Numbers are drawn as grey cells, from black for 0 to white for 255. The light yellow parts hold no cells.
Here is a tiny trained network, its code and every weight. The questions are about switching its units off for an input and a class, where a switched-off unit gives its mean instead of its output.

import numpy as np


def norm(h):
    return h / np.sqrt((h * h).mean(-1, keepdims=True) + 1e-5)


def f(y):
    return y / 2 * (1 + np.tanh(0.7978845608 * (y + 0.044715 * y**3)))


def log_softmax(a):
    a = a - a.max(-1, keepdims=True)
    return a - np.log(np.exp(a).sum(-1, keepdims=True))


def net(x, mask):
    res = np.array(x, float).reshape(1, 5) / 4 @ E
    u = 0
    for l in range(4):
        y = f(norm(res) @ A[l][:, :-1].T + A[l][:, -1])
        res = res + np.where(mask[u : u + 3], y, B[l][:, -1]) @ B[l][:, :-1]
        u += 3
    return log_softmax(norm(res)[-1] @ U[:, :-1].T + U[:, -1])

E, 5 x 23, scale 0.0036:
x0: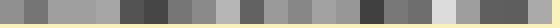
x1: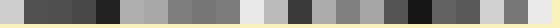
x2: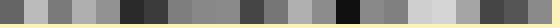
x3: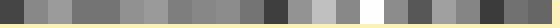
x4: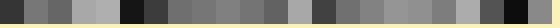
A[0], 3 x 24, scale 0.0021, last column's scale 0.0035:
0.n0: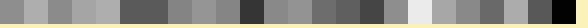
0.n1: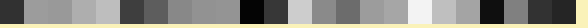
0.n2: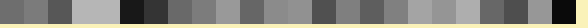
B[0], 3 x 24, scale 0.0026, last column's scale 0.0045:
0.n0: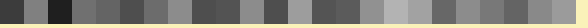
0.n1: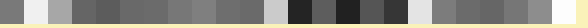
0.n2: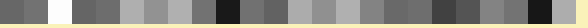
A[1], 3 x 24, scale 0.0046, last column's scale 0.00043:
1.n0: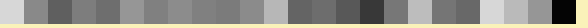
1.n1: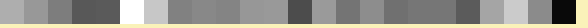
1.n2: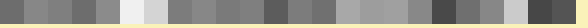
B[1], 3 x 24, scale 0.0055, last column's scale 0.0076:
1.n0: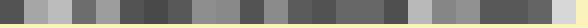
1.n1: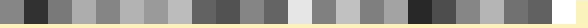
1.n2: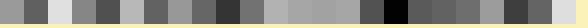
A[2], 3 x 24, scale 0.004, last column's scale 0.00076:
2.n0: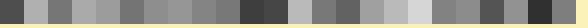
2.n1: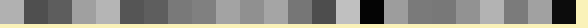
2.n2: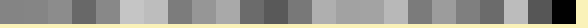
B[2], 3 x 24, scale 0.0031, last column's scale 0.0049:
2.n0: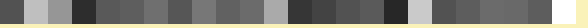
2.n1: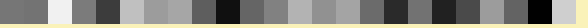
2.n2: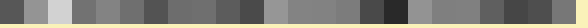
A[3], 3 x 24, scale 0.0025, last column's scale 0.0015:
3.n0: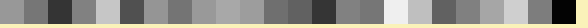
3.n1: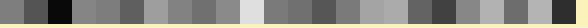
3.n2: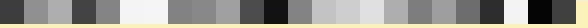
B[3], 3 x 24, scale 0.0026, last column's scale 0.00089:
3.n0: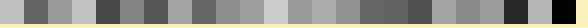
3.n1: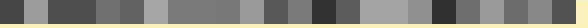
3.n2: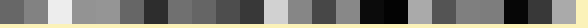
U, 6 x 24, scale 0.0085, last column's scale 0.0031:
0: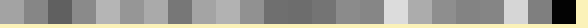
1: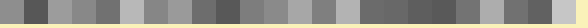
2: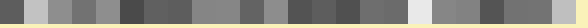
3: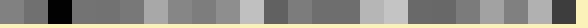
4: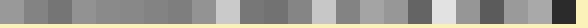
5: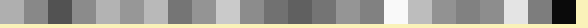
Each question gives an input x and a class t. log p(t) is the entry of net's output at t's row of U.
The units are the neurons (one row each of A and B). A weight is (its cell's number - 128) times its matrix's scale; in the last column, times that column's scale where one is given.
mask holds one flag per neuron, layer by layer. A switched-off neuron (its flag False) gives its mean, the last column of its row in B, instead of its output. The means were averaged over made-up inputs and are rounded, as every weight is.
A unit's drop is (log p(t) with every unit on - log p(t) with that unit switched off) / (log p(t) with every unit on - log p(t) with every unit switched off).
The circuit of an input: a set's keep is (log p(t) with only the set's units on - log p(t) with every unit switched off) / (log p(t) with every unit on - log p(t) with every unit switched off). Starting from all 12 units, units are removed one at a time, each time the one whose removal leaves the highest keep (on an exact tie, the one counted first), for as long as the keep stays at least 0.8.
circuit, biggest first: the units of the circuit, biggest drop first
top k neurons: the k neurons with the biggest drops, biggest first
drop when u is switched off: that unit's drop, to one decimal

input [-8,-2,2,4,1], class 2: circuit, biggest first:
[1.n1]
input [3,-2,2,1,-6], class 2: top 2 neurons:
[1.n2; 0.n2]
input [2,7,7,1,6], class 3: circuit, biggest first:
[1.n0; 1.n2]
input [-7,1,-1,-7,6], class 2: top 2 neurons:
[1.n1; 1.n0]
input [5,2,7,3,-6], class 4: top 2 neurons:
[1.n0; 2.n0]
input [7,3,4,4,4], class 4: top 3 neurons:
[1.n0; 2.n0; 2.n1]
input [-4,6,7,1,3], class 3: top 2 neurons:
[1.n0; 0.n1]
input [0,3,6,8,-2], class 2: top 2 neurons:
[1.n2; 1.n1]
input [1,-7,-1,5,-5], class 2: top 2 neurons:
[0.n1; 1.n1]
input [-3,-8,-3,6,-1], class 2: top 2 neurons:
[1.n1; 0.n1]
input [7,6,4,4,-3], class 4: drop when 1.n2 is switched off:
0.1
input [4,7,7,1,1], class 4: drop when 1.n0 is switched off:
0.1
